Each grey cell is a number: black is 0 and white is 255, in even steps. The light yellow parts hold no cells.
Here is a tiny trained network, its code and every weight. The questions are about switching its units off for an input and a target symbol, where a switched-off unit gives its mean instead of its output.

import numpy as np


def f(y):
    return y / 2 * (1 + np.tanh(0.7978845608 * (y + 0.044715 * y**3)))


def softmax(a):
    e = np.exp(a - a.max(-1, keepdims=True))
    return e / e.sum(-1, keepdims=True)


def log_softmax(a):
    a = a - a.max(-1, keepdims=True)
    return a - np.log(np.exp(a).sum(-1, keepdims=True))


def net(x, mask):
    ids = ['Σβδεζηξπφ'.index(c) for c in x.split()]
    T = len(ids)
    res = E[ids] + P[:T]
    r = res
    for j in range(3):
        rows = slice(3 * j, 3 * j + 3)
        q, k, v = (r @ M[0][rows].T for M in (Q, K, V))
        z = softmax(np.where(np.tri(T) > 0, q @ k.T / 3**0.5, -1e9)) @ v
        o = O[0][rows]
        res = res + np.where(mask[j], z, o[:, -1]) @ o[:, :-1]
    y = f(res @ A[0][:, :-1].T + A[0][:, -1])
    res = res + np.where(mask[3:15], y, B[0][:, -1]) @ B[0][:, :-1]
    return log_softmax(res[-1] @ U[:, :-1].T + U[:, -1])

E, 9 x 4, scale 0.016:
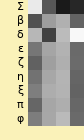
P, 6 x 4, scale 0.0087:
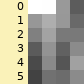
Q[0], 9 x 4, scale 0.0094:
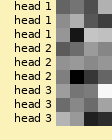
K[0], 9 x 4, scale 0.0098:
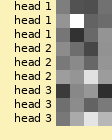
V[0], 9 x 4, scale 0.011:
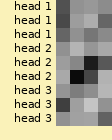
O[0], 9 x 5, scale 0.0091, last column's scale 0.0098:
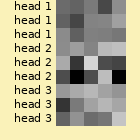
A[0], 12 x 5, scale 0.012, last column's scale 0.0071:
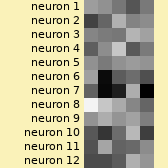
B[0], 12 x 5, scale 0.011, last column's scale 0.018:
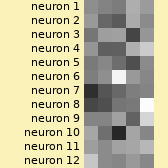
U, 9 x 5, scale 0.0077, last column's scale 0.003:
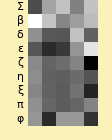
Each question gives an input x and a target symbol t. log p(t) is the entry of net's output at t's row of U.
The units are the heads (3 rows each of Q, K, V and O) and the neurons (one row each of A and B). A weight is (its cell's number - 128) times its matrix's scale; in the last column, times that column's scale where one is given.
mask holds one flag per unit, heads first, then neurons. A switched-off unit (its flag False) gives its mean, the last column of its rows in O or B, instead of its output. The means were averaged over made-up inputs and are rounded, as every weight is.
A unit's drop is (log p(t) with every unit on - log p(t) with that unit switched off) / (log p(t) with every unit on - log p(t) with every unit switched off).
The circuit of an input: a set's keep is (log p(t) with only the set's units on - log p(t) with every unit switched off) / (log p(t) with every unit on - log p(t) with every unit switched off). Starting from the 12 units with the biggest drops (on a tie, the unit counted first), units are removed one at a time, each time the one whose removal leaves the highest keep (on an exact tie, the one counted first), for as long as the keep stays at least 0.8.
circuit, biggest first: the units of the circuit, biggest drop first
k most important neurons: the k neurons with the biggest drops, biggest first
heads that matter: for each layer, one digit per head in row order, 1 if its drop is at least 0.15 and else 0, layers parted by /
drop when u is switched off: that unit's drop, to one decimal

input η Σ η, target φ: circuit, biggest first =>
[head 2]
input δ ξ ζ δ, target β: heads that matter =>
111
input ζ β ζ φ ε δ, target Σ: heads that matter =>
100
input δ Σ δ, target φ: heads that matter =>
011
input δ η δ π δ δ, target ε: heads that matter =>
011
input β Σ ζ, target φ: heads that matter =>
010
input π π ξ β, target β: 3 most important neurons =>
[neuron 8; neuron 11; neuron 4]
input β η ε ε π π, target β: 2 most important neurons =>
[neuron 8; neuron 11]
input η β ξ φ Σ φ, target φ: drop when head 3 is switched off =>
0.1
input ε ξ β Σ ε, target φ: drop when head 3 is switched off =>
0.1
